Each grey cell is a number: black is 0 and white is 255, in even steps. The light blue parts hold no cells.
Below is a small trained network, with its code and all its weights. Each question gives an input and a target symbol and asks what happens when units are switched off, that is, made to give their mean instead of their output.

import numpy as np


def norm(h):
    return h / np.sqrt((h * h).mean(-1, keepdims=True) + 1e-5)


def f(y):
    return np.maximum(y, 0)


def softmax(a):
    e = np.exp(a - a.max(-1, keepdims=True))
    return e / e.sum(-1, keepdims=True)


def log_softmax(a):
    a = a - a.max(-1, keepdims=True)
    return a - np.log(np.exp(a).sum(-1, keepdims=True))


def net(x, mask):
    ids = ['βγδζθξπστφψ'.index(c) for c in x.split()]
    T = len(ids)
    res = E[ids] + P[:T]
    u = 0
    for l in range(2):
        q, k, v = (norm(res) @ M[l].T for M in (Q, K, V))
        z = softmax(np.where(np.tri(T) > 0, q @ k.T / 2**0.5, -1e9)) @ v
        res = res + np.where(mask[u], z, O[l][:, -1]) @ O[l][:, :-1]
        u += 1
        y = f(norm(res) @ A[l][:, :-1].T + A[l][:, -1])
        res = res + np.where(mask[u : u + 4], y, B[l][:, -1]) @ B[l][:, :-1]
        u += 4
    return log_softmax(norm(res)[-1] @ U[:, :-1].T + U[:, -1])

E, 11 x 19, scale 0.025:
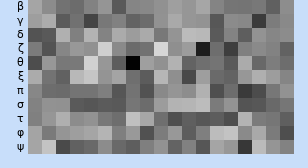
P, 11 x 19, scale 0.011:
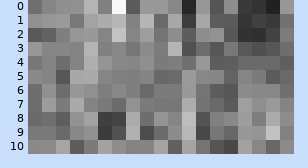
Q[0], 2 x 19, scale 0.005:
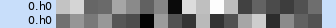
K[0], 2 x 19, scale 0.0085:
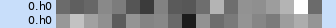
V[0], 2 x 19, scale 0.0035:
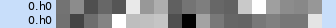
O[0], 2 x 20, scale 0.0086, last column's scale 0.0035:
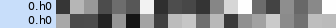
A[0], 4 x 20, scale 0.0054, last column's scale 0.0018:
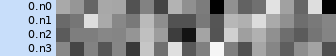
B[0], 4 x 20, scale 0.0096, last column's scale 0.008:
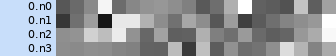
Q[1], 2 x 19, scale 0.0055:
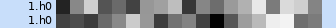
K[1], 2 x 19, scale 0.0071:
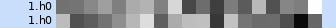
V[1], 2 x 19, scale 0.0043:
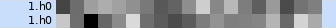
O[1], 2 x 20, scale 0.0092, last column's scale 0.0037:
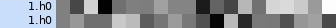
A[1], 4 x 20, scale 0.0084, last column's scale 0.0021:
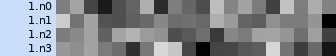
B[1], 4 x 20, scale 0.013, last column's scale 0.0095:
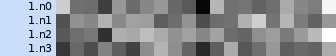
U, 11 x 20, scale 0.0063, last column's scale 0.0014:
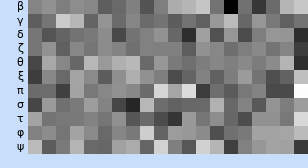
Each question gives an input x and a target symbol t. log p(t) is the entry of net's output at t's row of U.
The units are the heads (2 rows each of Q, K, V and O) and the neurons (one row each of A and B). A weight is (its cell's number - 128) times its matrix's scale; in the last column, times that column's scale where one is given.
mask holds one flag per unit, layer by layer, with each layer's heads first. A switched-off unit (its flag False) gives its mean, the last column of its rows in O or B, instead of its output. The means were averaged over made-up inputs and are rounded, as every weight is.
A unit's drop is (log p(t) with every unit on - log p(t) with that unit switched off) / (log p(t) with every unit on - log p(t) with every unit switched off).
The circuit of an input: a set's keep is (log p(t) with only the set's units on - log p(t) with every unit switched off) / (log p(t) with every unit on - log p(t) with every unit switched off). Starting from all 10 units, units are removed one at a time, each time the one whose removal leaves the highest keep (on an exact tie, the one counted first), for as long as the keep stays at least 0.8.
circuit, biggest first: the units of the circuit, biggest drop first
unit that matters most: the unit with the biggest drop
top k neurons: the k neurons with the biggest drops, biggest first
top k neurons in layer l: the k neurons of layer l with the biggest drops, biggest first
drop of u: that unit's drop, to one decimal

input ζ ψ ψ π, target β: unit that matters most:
0.n1
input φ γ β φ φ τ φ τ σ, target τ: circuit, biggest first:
(1.n0, 0.n2, 1.n2)
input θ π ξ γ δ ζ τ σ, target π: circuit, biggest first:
(1.h0, 0.n2, 0.n1)
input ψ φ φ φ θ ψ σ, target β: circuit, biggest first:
(1.h0, 0.n1)
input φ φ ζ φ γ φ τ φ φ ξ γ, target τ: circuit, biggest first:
(1.n0, 0.n1, 1.n2)
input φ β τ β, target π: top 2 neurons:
(0.n1, 0.n2)
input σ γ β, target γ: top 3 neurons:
(0.n1, 1.n1, 1.n2)
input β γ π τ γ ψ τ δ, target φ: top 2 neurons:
(0.n3, 0.n1)
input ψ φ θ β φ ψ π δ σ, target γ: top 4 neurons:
(1.n1, 0.n1, 1.n2, 1.n0)
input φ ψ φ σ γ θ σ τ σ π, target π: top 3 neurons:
(0.n1, 1.n0, 0.n2)
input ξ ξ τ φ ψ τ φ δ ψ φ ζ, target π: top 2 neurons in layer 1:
(1.n0, 1.n2)
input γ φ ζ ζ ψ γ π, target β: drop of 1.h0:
0.2
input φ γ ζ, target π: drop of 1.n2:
0.1
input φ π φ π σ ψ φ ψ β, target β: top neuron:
(0.n1)
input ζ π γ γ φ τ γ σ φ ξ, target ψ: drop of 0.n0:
0.5
